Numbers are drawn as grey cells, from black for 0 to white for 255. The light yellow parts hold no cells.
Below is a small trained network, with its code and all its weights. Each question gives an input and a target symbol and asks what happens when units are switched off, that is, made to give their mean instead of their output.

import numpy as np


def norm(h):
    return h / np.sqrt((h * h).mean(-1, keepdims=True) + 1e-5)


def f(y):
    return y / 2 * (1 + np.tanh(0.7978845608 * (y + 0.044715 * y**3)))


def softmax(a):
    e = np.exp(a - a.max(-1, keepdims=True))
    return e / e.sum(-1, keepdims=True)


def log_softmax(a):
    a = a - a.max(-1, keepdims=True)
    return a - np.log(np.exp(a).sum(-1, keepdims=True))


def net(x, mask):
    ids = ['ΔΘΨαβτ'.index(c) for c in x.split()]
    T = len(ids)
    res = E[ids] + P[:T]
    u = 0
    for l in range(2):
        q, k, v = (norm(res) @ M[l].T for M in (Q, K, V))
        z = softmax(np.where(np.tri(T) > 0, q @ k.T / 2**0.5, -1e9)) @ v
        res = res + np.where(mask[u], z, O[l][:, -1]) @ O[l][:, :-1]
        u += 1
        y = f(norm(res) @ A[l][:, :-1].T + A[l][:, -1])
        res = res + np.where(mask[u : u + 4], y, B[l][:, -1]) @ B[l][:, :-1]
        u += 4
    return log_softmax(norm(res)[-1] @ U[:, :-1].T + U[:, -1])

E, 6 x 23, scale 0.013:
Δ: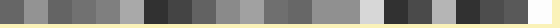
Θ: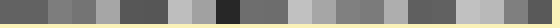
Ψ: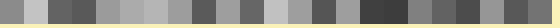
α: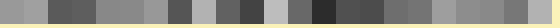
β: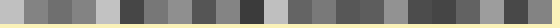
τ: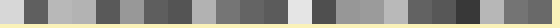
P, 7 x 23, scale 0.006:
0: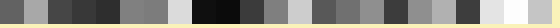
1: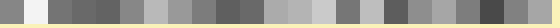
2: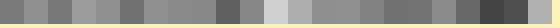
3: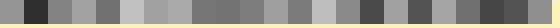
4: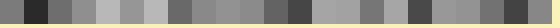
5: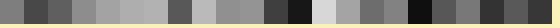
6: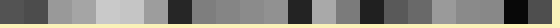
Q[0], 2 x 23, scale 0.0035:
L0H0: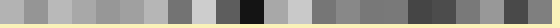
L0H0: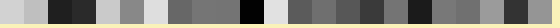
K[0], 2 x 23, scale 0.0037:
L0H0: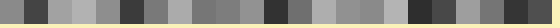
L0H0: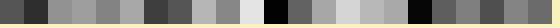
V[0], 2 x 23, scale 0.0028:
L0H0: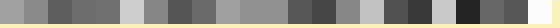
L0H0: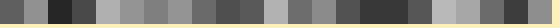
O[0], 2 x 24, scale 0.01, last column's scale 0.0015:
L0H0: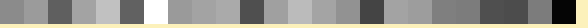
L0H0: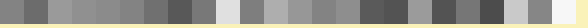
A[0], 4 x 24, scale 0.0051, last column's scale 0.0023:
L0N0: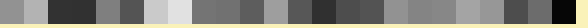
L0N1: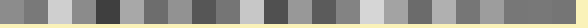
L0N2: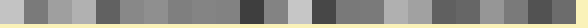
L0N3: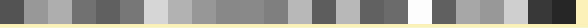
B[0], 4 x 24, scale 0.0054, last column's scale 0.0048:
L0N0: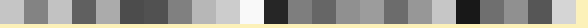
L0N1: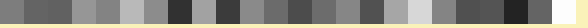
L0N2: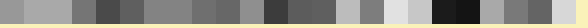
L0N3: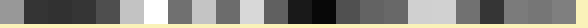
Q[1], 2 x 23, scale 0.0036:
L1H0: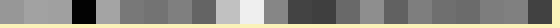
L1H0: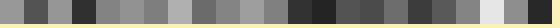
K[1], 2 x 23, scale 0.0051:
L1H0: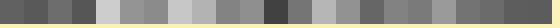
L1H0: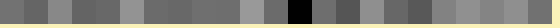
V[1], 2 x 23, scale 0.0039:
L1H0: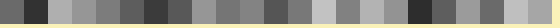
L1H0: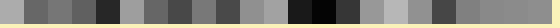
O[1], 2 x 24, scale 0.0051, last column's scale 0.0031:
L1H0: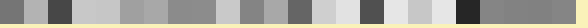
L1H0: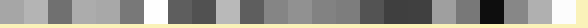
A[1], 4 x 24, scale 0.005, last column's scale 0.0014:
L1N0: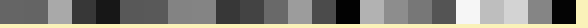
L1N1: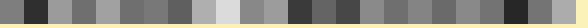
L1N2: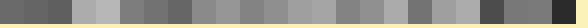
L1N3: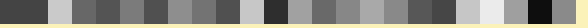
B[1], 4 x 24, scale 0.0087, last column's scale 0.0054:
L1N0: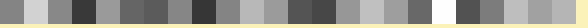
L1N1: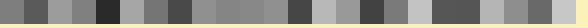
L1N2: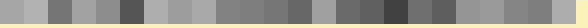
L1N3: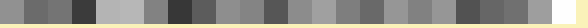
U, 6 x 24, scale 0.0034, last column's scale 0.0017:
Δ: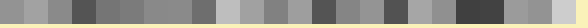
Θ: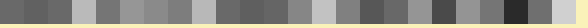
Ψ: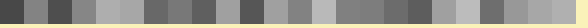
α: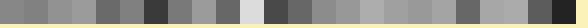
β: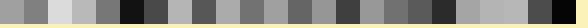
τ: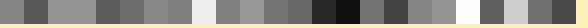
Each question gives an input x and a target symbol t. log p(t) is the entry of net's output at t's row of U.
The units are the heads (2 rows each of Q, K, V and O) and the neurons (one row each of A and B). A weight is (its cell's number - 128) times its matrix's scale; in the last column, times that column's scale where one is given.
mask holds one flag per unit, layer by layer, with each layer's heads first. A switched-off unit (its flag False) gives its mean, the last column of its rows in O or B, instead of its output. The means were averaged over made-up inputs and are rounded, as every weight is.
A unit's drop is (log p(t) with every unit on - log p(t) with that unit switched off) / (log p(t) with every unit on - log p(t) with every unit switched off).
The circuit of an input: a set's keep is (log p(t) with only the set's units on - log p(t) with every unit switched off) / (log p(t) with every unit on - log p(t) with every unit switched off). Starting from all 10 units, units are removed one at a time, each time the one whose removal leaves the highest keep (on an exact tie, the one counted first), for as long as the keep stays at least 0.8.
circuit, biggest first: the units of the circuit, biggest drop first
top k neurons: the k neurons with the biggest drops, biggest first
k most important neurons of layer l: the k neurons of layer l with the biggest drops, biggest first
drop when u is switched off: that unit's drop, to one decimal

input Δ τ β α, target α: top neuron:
L0N0
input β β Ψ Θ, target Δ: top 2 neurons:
L1N0, L1N3
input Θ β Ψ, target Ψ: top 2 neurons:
L0N0, L0N2
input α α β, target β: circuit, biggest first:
L1H0, L1N3, L0H0
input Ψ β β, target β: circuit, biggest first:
L1H0, L1N3
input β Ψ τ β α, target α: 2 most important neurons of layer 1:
L1N1, L1N2
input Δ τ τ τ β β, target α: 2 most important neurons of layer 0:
L0N0, L0N1
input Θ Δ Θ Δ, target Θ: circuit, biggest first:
L0H0, L1H0, L1N0, L0N0
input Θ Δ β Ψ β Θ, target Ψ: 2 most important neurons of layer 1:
L1N3, L1N1
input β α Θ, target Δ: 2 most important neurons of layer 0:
L0N0, L0N3
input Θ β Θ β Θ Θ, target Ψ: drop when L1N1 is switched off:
0.2
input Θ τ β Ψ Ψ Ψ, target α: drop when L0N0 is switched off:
1.3
